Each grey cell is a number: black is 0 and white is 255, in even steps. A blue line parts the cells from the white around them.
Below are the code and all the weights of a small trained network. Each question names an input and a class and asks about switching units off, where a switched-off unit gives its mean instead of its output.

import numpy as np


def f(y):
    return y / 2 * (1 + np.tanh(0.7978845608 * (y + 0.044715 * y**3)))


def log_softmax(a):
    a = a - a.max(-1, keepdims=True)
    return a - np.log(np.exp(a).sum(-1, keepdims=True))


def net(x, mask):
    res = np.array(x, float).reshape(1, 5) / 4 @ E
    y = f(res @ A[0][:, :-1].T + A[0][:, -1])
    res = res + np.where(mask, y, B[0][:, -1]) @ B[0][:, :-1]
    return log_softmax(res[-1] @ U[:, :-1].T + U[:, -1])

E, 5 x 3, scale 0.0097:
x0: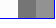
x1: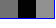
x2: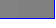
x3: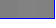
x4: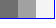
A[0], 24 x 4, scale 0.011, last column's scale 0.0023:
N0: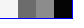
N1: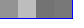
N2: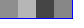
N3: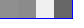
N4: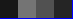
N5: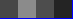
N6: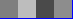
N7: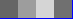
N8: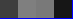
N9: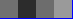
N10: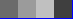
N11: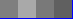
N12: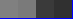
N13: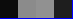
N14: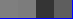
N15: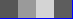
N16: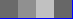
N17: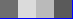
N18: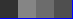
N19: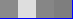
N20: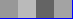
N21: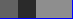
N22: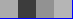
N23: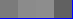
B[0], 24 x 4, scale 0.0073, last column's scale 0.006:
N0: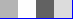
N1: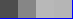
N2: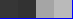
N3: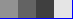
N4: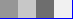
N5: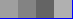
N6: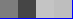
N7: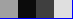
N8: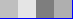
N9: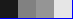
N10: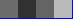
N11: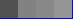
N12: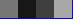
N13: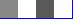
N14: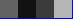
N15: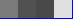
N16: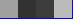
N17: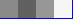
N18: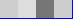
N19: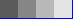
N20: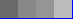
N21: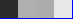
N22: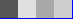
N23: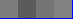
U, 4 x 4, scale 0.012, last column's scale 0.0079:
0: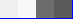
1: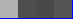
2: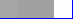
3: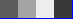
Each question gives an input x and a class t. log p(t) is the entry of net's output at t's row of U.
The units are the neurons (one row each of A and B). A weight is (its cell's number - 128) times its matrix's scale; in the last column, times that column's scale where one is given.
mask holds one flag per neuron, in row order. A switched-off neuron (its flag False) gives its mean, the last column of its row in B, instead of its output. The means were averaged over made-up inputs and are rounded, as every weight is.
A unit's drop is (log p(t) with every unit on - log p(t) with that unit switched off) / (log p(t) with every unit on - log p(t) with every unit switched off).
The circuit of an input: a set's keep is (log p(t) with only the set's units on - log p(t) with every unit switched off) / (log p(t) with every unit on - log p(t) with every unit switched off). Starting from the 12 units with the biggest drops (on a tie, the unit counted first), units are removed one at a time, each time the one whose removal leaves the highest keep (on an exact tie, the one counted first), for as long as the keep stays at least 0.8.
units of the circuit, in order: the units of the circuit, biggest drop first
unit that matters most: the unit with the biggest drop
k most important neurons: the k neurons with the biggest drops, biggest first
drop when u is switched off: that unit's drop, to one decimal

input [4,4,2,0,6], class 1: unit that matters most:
N3
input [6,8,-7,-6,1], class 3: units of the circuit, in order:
N21, N22
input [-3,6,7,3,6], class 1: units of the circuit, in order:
N7, N16
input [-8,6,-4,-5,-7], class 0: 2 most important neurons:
N4, N18
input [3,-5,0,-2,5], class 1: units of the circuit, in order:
N7, N3, N22, N13
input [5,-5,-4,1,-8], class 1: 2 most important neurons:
N14, N12
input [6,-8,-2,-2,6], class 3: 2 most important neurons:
N19, N1
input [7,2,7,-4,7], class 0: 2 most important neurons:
N0, N22
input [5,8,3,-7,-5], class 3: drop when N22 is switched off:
0.2
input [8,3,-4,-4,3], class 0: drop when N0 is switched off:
0.3
